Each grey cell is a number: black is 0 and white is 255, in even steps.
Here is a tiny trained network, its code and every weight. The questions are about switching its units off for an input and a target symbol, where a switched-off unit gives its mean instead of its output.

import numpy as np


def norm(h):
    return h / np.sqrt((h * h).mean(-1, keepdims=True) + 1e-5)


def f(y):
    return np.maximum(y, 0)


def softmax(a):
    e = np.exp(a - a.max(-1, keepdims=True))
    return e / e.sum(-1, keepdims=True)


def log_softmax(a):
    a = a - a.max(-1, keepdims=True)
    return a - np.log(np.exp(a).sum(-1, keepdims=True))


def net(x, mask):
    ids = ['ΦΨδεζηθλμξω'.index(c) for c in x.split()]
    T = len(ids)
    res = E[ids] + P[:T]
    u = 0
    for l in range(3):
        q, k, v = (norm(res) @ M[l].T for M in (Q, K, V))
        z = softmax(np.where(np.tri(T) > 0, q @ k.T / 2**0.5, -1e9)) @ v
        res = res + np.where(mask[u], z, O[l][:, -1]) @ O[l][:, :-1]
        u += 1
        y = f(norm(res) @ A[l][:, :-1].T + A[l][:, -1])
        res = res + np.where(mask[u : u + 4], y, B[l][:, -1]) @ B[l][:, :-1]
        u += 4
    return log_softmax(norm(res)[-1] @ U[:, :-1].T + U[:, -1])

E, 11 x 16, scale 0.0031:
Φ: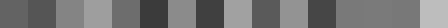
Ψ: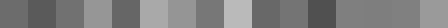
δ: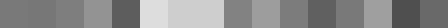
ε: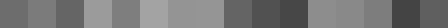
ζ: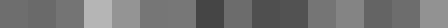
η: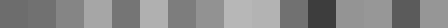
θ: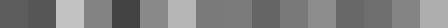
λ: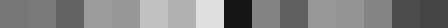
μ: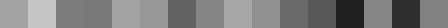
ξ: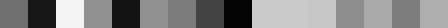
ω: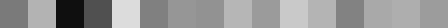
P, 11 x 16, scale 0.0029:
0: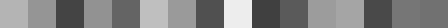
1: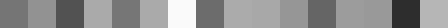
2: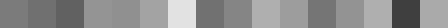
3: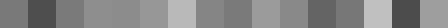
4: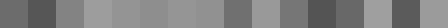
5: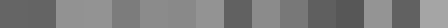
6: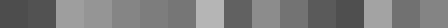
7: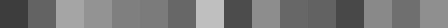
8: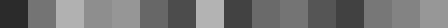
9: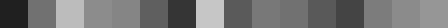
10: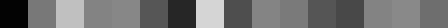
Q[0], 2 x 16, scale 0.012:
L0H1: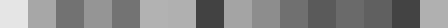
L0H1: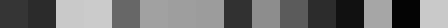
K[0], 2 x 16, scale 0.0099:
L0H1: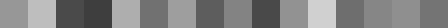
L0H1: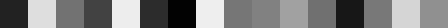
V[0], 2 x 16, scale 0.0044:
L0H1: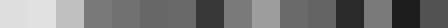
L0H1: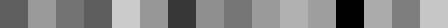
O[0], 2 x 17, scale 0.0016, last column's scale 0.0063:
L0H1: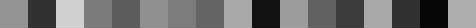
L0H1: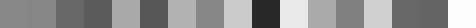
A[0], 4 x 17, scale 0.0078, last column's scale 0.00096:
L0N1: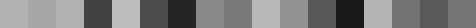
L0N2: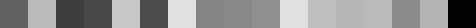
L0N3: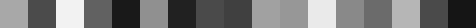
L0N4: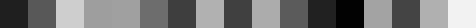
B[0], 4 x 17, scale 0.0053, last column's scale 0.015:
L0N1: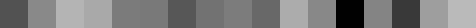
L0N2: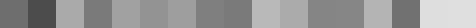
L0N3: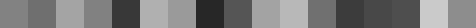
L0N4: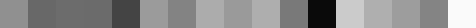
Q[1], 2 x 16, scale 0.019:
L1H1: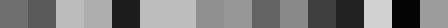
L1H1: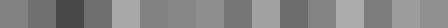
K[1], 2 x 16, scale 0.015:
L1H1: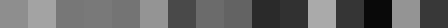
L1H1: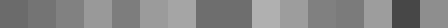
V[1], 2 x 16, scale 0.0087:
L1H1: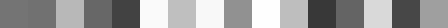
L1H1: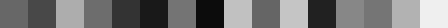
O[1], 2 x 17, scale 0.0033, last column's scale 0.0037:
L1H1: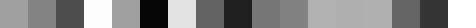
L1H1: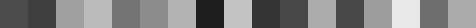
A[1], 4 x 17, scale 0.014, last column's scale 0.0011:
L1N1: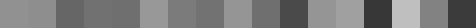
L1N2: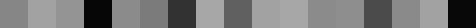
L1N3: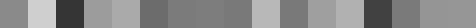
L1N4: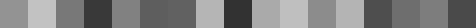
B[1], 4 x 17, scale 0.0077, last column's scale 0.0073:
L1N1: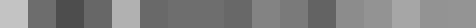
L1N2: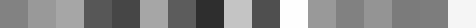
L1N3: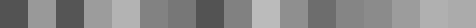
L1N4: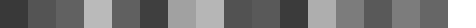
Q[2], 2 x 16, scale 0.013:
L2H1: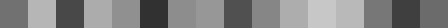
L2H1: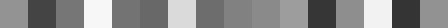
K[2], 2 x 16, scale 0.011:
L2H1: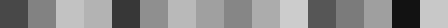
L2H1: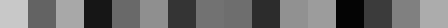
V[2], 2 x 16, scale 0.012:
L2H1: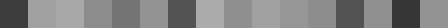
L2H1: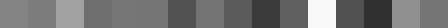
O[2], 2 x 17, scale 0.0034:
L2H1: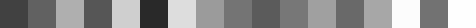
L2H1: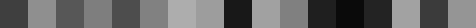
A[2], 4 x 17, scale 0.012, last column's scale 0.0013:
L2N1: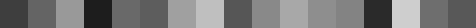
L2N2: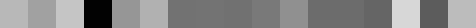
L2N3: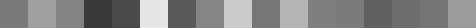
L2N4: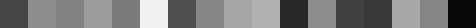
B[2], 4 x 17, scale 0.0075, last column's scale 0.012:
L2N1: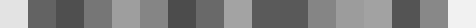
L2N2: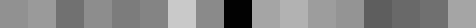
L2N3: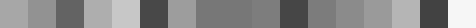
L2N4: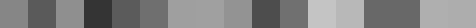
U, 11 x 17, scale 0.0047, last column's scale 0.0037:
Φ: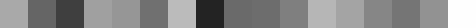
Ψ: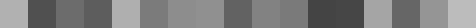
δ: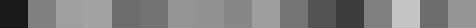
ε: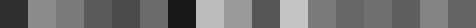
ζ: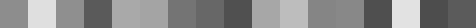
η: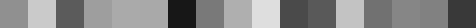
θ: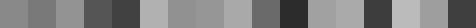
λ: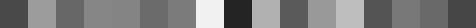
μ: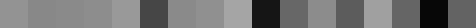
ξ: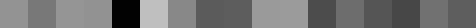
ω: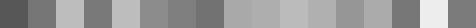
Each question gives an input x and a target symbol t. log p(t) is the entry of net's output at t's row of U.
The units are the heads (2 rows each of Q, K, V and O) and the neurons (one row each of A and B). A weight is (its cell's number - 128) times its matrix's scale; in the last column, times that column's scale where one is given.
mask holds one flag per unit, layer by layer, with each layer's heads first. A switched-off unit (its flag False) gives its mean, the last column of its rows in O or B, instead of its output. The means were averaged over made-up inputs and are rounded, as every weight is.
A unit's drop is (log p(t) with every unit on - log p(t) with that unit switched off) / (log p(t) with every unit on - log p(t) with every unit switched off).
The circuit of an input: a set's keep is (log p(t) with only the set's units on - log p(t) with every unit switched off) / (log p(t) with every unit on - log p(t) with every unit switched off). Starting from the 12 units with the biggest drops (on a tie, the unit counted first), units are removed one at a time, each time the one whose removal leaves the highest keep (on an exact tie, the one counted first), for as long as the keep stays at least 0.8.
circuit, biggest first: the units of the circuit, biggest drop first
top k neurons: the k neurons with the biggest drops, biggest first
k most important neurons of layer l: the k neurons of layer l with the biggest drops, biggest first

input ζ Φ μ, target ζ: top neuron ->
(L0N4)
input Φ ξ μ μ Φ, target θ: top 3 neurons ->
(L0N2, L0N4, L2N4)
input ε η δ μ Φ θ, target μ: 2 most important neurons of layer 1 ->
(L1N4, L1N2)
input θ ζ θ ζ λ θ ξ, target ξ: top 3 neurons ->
(L0N3, L0N4, L0N2)
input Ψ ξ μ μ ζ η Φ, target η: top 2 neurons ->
(L0N4, L0N2)
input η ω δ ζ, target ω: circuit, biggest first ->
(L0N2, L0H1, L2N3)
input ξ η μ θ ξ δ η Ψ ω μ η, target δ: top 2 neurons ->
(L0N3, L0N4)
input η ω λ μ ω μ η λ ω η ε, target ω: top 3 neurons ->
(L0N2, L0N4, L2N3)
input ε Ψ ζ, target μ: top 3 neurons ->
(L0N2, L0N4, L1N2)
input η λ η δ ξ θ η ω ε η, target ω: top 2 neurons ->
(L0N2, L0N4)
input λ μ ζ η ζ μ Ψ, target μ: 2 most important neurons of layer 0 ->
(L0N2, L0N4)
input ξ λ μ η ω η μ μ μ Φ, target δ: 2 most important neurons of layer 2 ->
(L2N1, L2N3)
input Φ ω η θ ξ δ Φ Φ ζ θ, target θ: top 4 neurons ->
(L0N2, L0N4, L2N4, L1N2)
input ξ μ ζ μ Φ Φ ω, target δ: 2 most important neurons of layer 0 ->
(L0N3, L0N4)
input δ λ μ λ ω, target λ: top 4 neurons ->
(L0N4, L0N2, L1N4, L0N1)
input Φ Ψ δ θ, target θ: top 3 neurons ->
(L0N4, L0N2, L2N4)
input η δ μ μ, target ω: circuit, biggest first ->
(L2H1)
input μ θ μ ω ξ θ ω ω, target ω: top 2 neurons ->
(L1N4, L0N2)
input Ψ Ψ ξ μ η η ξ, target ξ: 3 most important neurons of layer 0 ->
(L0N3, L0N2, L0N4)
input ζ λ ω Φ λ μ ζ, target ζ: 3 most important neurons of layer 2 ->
(L2N2, L2N3, L2N1)
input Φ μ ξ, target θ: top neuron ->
(L0N2)
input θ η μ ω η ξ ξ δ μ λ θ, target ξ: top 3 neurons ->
(L0N4, L0N2, L0N3)
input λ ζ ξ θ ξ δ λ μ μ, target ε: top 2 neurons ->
(L0N2, L0N4)
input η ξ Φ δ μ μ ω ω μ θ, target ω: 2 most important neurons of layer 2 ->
(L2N3, L2N1)
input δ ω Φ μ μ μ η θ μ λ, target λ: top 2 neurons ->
(L0N2, L0N4)
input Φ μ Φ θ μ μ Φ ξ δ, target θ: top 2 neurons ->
(L0N4, L0N2)
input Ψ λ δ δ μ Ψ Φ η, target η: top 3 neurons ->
(L0N4, L0N2, L1N1)
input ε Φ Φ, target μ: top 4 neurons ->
(L0N2, L0N4, L1N2, L1N4)
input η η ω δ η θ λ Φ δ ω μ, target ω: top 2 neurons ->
(L0N2, L0N4)
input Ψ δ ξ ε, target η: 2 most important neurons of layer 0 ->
(L0N4, L0N2)
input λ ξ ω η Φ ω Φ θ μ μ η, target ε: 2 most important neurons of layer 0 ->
(L0N2, L0N4)
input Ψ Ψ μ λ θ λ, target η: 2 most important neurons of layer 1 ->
(L1N1, L1N4)
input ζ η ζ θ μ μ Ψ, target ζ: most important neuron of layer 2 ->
(L2N2)
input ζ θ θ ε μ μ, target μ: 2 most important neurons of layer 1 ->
(L1N1, L1N3)
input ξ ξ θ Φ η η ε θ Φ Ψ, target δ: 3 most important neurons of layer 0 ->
(L0N3, L0N4, L0N2)
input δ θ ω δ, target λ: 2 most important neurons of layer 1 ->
(L1N4, L1N2)
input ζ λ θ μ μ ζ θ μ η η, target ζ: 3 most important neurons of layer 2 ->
(L2N3, L2N2, L2N1)
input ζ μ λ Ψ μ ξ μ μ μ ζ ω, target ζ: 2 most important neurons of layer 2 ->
(L2N3, L2N2)
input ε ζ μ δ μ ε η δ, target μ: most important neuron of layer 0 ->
(L0N2)
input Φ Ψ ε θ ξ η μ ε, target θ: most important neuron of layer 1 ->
(L1N2)
